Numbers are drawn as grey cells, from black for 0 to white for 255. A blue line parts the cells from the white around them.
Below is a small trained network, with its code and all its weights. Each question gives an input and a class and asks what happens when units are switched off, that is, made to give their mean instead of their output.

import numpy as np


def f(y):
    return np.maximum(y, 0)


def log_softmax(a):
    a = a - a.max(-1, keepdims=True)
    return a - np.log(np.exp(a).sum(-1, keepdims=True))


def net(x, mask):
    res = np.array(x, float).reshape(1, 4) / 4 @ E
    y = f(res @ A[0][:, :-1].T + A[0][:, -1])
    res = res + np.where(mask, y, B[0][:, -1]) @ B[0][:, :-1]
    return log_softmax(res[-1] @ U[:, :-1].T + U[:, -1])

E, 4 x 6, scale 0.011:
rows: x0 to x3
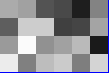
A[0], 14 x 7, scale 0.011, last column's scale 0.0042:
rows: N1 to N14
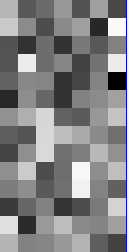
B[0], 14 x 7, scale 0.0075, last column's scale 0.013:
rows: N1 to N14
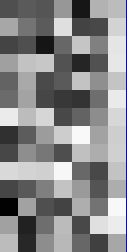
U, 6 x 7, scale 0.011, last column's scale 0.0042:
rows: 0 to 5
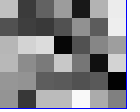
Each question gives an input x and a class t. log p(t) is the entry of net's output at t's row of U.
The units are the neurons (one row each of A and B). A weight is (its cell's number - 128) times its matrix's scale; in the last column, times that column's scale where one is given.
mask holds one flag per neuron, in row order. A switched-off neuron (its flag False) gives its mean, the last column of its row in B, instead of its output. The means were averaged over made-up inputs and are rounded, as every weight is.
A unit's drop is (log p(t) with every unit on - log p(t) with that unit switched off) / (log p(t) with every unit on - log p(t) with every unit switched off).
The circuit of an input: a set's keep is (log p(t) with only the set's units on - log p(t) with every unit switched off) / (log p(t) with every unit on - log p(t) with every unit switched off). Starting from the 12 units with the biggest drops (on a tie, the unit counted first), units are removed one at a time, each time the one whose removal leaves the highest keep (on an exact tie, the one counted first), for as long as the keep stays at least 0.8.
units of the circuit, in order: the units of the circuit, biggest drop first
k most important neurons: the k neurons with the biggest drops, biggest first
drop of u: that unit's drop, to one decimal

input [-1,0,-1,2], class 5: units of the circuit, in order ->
N6
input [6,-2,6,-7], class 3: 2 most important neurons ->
N2, N10
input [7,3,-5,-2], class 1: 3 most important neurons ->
N12, N3, N10
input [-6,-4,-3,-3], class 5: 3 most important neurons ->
N8, N12, N6
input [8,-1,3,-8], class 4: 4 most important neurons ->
N4, N8, N2, N6
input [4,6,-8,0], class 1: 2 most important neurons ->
N12, N3
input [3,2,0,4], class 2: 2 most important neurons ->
N7, N2
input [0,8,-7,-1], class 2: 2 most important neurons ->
N7, N8
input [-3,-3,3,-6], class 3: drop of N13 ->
0.0
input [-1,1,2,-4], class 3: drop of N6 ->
-0.1
